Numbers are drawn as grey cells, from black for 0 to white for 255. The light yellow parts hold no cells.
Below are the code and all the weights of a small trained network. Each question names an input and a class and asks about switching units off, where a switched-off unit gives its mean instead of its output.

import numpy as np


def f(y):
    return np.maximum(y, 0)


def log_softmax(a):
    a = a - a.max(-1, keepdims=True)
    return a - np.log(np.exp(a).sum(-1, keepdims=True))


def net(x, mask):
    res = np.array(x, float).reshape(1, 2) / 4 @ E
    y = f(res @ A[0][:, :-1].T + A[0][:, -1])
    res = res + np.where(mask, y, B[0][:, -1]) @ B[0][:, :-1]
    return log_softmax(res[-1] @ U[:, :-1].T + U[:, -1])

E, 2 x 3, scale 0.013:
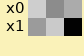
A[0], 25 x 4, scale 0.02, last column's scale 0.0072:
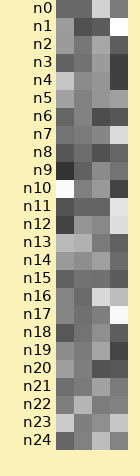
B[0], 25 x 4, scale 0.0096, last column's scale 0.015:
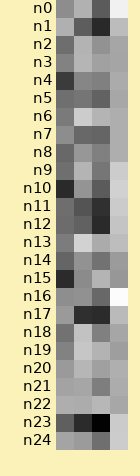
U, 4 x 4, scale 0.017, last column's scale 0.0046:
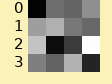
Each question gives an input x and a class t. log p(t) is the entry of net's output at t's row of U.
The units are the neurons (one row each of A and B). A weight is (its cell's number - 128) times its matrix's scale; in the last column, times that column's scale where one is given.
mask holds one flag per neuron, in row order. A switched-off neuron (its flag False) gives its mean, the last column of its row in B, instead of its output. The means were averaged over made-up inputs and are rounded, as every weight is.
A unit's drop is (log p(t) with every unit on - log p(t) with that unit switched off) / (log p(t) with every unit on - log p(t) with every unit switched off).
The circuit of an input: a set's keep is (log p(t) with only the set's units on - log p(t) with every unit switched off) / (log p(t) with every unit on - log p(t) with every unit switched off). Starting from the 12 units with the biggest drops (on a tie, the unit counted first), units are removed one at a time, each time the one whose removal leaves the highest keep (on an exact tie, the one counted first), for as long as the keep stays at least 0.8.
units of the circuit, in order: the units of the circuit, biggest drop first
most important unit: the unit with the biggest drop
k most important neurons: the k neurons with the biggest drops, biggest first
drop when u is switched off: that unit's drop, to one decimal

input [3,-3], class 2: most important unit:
n13
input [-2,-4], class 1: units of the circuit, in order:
(n23 n10)
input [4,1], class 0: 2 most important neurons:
(n10 n4)
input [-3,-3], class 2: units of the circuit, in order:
(n10 n13 n4)
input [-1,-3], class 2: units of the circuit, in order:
(n13 n10)
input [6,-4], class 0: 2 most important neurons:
(n10 n23)
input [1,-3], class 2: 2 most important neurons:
(n13 n6)
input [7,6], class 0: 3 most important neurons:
(n10 n23 n4)
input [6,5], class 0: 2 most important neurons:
(n10 n23)
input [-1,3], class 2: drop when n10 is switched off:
0.2
